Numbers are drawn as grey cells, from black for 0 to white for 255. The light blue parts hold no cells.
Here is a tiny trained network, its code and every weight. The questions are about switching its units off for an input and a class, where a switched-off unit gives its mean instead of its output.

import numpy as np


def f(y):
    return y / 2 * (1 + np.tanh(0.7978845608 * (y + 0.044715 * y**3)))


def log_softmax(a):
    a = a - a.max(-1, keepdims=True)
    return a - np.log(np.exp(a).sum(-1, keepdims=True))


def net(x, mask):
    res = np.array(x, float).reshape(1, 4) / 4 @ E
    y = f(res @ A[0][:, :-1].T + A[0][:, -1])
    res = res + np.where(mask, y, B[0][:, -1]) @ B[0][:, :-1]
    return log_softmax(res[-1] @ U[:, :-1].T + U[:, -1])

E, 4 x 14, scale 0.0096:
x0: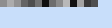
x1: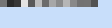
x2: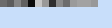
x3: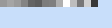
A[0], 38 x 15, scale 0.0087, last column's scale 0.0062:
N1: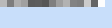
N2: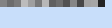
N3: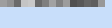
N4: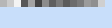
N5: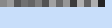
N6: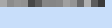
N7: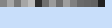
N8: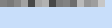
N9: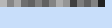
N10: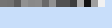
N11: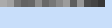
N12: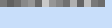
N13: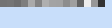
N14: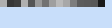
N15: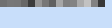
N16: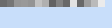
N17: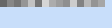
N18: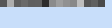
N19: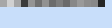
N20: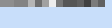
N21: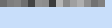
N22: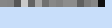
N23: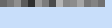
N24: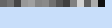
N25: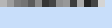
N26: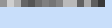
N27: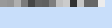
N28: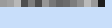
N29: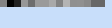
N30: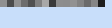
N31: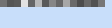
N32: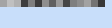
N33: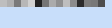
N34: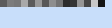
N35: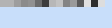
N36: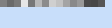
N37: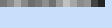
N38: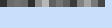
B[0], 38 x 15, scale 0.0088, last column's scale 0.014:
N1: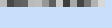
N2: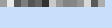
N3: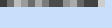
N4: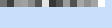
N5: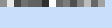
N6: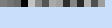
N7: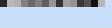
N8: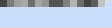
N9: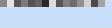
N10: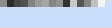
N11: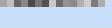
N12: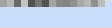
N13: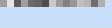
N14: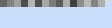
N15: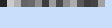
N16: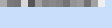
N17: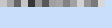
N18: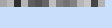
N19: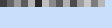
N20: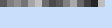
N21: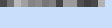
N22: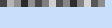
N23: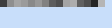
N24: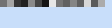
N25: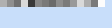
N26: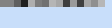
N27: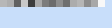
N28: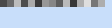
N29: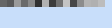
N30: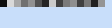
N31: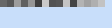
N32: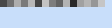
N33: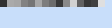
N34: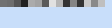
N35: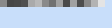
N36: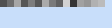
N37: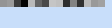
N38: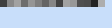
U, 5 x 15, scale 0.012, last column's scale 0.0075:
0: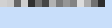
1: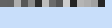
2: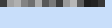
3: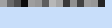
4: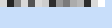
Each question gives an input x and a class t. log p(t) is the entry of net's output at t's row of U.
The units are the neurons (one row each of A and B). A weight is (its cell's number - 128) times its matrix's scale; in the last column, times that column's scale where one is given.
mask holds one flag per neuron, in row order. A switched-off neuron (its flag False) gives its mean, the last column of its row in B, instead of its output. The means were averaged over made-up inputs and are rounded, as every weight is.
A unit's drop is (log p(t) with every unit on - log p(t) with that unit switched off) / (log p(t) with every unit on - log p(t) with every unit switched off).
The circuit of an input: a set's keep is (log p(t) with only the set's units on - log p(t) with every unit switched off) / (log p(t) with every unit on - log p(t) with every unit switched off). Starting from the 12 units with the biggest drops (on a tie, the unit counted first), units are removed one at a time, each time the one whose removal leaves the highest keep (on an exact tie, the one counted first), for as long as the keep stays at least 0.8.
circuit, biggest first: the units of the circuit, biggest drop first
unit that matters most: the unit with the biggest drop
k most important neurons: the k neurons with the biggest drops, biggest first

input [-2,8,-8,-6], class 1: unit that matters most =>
N31
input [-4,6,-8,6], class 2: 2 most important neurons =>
(N33, N3)
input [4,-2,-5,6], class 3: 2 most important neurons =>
(N35, N1)
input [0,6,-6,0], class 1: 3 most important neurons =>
(N31, N36, N29)
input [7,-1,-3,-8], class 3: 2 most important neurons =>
(N10, N34)
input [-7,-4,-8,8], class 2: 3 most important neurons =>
(N33, N7, N3)
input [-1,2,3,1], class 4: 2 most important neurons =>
(N33, N7)
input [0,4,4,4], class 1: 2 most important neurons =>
(N29, N33)
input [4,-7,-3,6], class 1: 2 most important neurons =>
(N4, N32)
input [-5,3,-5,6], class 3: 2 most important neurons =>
(N35, N25)
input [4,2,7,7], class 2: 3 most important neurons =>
(N23, N21, N15)
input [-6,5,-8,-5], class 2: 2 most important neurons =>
(N20, N3)
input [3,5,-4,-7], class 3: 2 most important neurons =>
(N10, N34)
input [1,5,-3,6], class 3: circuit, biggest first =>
(N35)
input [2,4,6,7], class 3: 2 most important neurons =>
(N37, N1)
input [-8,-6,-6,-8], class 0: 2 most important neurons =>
(N17, N2)
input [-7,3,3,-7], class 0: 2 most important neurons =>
(N16, N2)
